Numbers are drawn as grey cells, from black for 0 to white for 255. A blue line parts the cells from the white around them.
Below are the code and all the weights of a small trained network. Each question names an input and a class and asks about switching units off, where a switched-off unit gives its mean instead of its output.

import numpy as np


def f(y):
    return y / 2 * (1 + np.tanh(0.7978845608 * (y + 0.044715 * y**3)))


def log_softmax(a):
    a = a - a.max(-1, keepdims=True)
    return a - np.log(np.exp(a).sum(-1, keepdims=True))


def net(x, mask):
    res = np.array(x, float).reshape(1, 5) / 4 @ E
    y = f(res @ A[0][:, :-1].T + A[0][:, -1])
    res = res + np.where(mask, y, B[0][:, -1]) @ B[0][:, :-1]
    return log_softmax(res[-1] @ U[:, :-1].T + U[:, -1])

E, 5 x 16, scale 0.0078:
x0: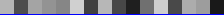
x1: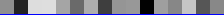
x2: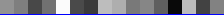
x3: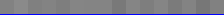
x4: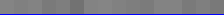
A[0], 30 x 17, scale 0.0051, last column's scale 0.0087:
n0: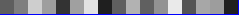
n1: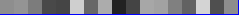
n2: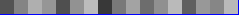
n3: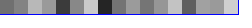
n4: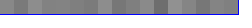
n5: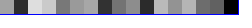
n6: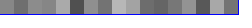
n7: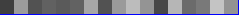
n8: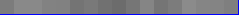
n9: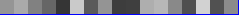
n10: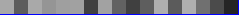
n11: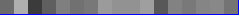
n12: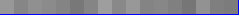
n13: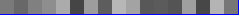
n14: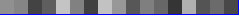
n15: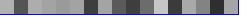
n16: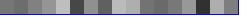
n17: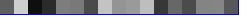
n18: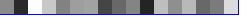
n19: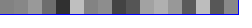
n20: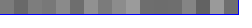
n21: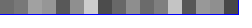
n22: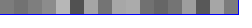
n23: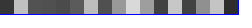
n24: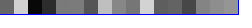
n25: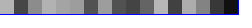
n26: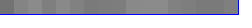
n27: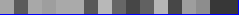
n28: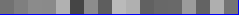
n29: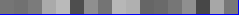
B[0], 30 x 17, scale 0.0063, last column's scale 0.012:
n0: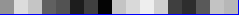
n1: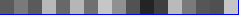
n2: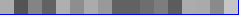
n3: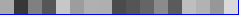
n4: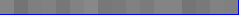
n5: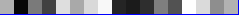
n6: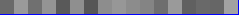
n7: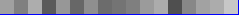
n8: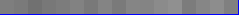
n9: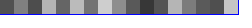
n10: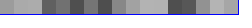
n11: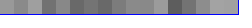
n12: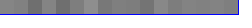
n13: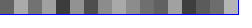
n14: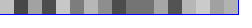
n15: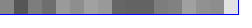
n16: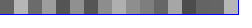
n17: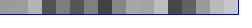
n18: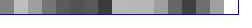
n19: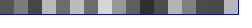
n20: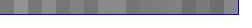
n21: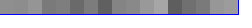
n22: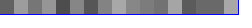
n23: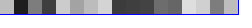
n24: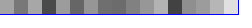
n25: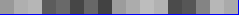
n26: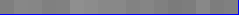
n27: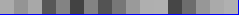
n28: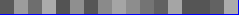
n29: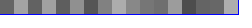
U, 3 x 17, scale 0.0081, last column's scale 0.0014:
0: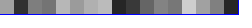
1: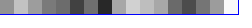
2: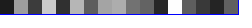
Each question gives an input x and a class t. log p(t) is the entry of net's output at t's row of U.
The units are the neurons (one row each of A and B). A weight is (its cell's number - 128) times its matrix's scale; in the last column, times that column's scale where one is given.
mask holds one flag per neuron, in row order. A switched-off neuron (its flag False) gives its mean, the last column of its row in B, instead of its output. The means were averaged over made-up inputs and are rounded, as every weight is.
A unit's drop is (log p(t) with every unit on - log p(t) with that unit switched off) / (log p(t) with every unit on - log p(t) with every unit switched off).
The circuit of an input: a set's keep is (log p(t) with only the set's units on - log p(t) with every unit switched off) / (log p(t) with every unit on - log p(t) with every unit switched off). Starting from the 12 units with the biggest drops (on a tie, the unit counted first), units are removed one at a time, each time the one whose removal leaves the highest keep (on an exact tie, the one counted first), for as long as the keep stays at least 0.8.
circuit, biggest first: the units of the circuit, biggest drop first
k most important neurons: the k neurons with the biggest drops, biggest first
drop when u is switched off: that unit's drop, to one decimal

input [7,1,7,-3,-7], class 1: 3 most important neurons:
(n25; n10; n5)
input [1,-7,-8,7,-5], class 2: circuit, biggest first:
(n9)
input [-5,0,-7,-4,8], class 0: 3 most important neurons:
(n23; n3; n2)
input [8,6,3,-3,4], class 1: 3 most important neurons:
(n18; n25; n10)
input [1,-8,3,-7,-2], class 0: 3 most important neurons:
(n18; n0; n1)
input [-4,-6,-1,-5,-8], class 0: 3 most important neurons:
(n23; n18; n0)
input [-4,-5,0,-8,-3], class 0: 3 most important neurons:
(n23; n18; n0)
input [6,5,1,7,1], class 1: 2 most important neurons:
(n18; n25)
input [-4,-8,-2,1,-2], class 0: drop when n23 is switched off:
0.2
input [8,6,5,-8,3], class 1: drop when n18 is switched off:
0.3
